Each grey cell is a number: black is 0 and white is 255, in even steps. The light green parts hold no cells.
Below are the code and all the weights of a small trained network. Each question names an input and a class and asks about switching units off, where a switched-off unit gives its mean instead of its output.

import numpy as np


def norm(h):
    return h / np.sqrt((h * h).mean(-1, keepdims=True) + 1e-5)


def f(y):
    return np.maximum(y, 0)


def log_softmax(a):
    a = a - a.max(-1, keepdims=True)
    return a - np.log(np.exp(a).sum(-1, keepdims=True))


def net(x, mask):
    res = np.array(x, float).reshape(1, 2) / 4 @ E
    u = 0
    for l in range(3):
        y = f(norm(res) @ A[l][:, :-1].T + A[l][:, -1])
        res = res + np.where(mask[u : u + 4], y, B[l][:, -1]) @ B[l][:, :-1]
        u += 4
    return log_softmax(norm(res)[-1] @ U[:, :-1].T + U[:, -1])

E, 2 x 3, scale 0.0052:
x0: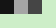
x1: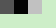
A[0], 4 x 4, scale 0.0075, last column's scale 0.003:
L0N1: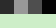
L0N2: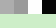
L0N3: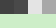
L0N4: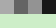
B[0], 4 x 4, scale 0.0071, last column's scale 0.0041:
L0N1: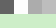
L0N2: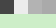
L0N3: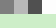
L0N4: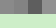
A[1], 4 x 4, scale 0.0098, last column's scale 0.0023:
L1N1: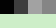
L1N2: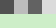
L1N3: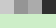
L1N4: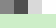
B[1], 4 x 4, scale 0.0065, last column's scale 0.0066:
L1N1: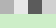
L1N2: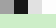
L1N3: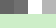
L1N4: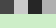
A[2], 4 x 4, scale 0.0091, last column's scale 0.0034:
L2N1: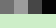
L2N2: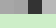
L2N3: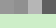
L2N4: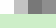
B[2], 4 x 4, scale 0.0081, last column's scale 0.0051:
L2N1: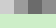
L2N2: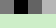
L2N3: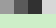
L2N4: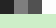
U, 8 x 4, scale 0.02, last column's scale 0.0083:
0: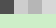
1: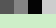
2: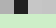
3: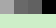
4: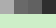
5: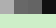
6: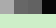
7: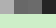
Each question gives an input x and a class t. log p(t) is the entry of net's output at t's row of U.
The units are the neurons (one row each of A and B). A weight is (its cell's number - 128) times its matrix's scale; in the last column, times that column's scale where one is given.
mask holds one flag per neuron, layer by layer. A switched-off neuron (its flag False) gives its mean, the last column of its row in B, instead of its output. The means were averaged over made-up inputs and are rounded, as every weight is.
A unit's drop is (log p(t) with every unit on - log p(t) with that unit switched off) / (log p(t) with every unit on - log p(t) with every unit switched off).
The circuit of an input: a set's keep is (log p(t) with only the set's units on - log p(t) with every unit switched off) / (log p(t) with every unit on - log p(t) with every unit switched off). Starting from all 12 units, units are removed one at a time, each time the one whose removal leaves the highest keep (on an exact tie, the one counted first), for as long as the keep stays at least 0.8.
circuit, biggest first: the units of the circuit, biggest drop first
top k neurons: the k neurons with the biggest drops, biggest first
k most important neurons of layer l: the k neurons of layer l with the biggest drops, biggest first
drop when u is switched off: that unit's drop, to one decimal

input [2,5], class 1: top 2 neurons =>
(L1N1 L2N4)
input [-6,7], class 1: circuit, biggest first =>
(L1N4)
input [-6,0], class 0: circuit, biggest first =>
(L1N3 L1N2)
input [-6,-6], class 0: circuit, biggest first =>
(L1N3 L0N3 L2N4)
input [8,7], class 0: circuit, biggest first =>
(L2N3 L2N4 L1N1)
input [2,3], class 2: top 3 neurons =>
(L0N3 L1N2 L2N4)
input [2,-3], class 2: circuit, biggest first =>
(L1N2 L1N1 L2N4)
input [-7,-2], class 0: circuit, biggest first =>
(L1N3 L1N2)
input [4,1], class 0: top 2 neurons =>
(L0N1 L2N2)
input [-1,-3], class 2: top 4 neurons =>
(L1N1 L0N3 L1N4 L1N3)
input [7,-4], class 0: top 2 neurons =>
(L1N2 L2N4)
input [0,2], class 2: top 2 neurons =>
(L0N3 L1N1)
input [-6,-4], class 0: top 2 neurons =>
(L1N3 L1N2)
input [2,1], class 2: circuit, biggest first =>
(L1N2)
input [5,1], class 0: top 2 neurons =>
(L0N1 L2N2)
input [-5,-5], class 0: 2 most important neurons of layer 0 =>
(L0N3 L0N2)
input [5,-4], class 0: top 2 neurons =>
(L0N1 L1N1)
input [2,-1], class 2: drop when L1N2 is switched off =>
0.7
